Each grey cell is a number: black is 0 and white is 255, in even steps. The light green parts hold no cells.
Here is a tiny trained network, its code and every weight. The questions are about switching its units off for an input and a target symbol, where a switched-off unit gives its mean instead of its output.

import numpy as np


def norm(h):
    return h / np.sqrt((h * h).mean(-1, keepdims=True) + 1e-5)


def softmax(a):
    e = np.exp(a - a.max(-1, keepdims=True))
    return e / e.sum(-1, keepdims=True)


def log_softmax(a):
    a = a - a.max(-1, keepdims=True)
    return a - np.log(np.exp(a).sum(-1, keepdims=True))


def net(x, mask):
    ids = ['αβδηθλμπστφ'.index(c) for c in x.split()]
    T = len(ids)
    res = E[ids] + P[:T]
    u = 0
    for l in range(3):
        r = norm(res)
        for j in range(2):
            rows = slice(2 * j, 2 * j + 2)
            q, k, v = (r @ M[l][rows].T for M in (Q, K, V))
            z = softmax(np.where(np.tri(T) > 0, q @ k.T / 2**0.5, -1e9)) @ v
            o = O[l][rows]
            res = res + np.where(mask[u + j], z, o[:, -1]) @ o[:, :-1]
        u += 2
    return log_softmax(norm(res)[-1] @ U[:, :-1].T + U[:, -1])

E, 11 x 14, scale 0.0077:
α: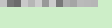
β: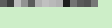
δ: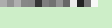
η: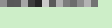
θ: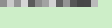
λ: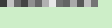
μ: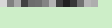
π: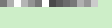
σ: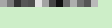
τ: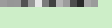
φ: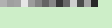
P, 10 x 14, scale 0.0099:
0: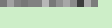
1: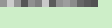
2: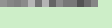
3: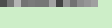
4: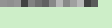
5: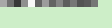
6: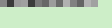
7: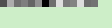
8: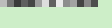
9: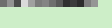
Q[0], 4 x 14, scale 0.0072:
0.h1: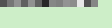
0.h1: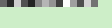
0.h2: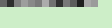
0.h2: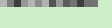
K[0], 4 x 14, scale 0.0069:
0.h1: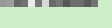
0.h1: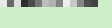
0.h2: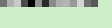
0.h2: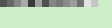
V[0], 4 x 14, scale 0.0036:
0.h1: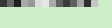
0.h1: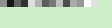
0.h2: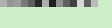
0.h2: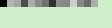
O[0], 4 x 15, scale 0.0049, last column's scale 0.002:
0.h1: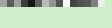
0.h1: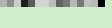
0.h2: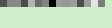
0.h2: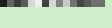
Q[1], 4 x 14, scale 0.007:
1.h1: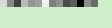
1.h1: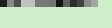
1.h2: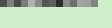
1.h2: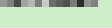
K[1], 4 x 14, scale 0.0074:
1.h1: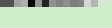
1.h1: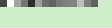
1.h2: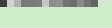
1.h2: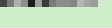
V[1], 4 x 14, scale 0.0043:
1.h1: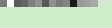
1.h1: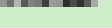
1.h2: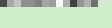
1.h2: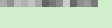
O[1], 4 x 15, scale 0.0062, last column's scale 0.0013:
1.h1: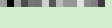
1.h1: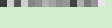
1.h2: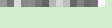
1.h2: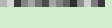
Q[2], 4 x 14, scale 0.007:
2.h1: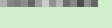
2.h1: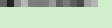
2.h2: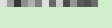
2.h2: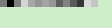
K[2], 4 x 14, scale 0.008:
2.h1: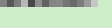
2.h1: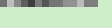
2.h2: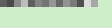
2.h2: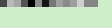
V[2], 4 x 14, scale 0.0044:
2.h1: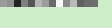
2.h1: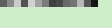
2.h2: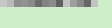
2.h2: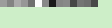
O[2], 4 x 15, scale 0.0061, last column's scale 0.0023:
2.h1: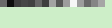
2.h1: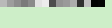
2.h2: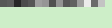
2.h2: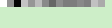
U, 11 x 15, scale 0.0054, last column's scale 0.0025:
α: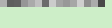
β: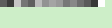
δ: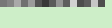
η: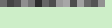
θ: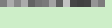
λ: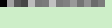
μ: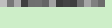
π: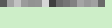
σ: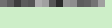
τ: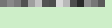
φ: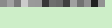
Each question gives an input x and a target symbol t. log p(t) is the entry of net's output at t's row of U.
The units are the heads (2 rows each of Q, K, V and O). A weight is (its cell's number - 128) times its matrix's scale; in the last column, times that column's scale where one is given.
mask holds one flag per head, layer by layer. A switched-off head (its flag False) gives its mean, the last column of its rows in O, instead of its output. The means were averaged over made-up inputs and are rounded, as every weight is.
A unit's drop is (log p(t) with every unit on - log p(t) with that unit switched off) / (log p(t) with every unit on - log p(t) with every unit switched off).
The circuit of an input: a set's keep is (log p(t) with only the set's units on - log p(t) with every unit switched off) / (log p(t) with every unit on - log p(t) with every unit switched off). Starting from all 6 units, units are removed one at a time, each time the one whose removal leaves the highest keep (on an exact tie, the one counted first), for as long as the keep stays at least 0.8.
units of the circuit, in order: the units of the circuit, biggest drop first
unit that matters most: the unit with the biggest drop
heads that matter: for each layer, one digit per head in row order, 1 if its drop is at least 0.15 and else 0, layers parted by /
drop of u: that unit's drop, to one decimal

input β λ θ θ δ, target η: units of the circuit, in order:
0.h1, 2.h2
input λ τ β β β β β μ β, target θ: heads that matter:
00 / 10 / 10
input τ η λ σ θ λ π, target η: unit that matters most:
0.h1
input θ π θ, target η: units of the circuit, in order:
1.h1, 0.h1
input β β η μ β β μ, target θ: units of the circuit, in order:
1.h1, 2.h2
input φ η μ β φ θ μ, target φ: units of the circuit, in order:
0.h1, 2.h1
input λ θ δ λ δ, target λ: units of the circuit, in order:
2.h2, 1.h1, 0.h2
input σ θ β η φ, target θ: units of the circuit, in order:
1.h1, 0.h1
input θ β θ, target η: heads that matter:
10 / 10 / 00
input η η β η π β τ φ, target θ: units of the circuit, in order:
0.h1, 1.h1
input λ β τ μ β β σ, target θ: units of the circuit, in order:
2.h2, 2.h1
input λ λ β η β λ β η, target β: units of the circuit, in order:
2.h2, 0.h1, 0.h2
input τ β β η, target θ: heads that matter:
00 / 10 / 01
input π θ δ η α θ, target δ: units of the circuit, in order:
0.h2, 1.h1
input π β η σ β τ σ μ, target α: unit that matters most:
2.h2
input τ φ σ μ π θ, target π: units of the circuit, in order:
1.h1, 2.h1, 0.h1
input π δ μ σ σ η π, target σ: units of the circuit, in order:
2.h1, 0.h2, 2.h2
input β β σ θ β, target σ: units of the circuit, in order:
1.h2, 2.h2
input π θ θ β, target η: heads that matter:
10 / 00 / 00
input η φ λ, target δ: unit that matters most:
1.h1
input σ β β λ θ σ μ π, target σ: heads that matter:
10 / 01 / 00
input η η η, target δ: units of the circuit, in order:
1.h1, 0.h1, 2.h2
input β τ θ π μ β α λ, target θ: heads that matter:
10 / 10 / 01
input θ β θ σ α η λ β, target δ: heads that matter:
01 / 10 / 00
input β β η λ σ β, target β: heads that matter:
01 / 00 / 01
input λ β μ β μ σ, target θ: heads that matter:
00 / 10 / 01
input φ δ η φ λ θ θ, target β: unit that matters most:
2.h2
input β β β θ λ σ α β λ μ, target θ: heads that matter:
00 / 11 / 01
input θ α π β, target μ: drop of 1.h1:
0.3
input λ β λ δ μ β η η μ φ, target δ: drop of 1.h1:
0.2
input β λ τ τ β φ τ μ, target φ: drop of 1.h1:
0.2
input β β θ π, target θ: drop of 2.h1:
-0.1
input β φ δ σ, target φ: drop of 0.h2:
0.1
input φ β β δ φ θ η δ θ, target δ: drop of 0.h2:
0.1
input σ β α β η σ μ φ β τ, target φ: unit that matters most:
0.h1
